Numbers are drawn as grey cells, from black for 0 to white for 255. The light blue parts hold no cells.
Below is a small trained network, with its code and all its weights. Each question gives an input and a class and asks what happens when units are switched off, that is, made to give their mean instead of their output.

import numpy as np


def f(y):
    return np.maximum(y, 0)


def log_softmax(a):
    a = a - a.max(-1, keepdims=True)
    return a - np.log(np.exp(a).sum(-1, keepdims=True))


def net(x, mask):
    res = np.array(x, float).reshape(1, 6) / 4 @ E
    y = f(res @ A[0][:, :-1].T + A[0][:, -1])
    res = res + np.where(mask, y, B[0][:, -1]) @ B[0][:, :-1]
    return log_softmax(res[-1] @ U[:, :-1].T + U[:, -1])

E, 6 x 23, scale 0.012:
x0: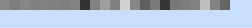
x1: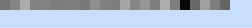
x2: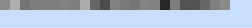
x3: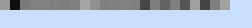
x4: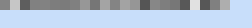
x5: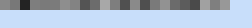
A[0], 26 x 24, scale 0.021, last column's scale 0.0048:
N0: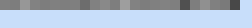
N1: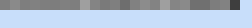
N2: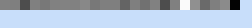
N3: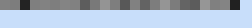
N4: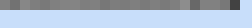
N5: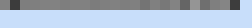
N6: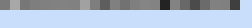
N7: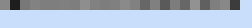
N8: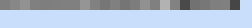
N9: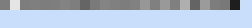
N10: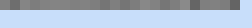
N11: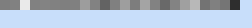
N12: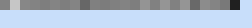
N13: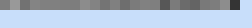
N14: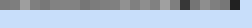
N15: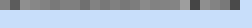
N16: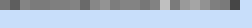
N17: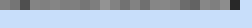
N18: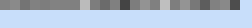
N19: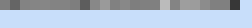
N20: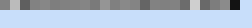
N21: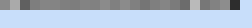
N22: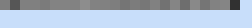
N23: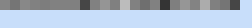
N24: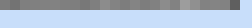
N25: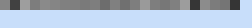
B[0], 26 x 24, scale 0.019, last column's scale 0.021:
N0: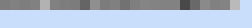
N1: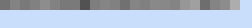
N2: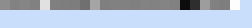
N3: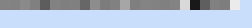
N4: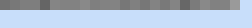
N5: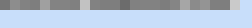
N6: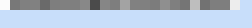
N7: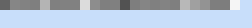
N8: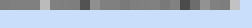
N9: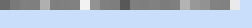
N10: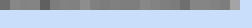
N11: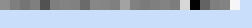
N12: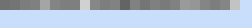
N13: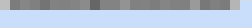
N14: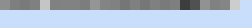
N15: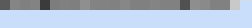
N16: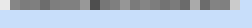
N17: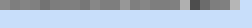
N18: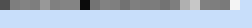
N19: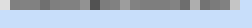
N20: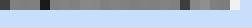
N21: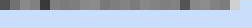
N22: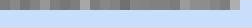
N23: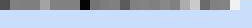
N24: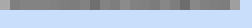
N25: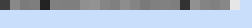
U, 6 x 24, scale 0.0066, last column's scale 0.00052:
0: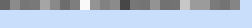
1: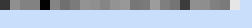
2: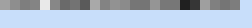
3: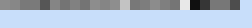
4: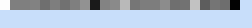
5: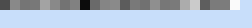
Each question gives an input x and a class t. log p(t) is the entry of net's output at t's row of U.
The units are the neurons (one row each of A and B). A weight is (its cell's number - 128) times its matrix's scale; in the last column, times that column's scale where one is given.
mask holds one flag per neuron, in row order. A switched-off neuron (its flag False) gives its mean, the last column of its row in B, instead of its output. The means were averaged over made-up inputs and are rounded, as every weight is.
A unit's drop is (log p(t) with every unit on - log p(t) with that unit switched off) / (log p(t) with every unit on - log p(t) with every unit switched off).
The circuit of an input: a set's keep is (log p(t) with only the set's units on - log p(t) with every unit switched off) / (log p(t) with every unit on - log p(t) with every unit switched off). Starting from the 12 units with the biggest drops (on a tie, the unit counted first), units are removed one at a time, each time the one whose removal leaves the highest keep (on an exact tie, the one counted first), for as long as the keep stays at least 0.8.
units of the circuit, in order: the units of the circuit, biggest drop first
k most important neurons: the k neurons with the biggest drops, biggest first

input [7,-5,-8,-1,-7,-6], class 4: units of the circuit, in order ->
(N19)
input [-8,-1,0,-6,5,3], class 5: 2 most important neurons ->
(N18 N7)
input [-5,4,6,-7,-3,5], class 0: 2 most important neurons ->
(N9 N12)
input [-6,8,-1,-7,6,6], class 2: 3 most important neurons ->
(N8 N14 N7)
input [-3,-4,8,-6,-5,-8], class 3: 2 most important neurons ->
(N11 N16)
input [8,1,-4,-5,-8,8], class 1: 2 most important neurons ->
(N25 N15)
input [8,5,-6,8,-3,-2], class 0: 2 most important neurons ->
(N7 N5)
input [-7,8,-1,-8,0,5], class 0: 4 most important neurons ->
(N9 N2 N12 N23)
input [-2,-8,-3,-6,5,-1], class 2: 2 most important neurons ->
(N2 N7)
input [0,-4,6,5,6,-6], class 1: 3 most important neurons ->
(N20 N3 N21)
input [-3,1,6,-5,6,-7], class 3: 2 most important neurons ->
(N11 N25)
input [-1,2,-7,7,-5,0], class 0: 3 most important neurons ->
(N7 N6 N5)
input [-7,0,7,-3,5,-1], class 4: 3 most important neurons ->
(N6 N23 N13)
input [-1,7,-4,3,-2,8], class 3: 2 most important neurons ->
(N3 N2)
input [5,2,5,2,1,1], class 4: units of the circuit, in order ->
(N6)
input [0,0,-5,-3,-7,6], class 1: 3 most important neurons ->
(N25 N15 N11)
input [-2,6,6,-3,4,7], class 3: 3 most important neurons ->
(N3 N2 N17)
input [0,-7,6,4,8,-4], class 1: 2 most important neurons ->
(N20 N21)
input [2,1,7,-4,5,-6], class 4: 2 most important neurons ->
(N6 N3)
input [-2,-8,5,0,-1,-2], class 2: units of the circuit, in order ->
(N2)
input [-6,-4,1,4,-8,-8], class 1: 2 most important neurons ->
(N25 N3)
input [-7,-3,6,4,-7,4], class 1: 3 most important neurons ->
(N25 N23 N15)
